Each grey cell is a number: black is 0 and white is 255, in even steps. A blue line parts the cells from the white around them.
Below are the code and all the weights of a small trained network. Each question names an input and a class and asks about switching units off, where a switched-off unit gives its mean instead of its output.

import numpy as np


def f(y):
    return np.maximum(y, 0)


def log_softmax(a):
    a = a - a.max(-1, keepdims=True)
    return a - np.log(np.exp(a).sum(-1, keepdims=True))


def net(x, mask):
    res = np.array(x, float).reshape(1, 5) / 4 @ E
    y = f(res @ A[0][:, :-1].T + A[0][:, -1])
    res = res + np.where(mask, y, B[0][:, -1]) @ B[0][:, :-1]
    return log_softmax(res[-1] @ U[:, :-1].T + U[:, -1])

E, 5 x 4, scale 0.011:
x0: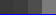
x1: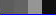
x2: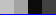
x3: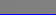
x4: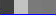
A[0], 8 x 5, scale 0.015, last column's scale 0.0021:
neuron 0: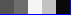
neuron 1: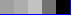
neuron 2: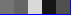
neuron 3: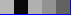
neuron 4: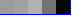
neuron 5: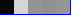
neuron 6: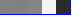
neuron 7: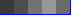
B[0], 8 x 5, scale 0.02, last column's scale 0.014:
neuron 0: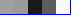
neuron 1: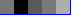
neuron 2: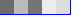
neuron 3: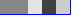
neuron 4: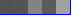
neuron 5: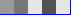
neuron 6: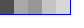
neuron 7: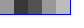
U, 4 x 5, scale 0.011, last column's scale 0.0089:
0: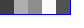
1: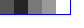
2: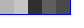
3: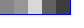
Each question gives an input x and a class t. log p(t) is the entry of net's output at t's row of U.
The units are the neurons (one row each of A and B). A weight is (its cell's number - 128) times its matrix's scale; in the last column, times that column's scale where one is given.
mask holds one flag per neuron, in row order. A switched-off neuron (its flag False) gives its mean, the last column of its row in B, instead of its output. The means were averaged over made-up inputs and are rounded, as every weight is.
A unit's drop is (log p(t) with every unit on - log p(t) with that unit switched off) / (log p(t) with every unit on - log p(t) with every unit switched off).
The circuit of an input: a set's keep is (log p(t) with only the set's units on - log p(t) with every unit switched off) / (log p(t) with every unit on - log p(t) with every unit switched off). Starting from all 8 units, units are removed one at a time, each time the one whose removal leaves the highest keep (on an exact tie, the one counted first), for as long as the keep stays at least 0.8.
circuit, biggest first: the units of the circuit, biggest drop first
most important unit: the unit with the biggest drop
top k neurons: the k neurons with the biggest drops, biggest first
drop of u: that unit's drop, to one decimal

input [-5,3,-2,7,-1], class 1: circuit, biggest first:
(neuron 1)
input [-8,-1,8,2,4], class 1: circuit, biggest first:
(neuron 0; neuron 1)
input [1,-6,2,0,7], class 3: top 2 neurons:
(neuron 5; neuron 2)
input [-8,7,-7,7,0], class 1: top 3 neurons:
(neuron 1; neuron 4; neuron 6)
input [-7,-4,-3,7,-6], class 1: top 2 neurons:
(neuron 1; neuron 5)
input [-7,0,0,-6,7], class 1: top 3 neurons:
(neuron 1; neuron 3; neuron 4)
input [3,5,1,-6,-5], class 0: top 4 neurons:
(neuron 2; neuron 5; neuron 0; neuron 1)
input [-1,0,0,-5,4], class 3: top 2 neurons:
(neuron 0; neuron 2)
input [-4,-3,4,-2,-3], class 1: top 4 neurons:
(neuron 0; neuron 2; neuron 5; neuron 3)
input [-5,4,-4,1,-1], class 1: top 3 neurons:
(neuron 1; neuron 6; neuron 4)
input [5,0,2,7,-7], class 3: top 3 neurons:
(neuron 3; neuron 1; neuron 0)
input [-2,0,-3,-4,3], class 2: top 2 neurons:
(neuron 0; neuron 3)
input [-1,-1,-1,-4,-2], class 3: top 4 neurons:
(neuron 2; neuron 0; neuron 7; neuron 1)
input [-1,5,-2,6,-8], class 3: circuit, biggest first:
(neuron 3)
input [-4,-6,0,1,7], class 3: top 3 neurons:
(neuron 5; neuron 2; neuron 7)
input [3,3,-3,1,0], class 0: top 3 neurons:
(neuron 2; neuron 1; neuron 4)
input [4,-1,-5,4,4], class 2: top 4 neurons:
(neuron 0; neuron 1; neuron 3; neuron 4)
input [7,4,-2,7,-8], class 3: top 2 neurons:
(neuron 3; neuron 1)
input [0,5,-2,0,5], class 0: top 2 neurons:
(neuron 2; neuron 3)
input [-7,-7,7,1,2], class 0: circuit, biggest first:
(neuron 0)
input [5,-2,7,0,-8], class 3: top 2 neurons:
(neuron 0; neuron 3)
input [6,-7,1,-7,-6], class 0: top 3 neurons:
(neuron 6; neuron 5; neuron 1)
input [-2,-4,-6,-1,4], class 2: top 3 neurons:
(neuron 0; neuron 2; neuron 3)
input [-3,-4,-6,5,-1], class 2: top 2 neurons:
(neuron 0; neuron 2)
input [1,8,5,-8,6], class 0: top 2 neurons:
(neuron 2; neuron 0)
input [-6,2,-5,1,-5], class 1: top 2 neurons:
(neuron 1; neuron 4)
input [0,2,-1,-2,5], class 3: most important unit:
neuron 5
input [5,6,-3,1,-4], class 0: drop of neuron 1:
0.1
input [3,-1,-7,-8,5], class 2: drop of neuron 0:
1.5
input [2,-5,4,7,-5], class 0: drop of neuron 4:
0.2
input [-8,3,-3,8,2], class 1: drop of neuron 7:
0.0
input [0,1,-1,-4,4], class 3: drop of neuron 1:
0.1
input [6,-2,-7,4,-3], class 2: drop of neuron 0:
1.4
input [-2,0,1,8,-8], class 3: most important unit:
neuron 3
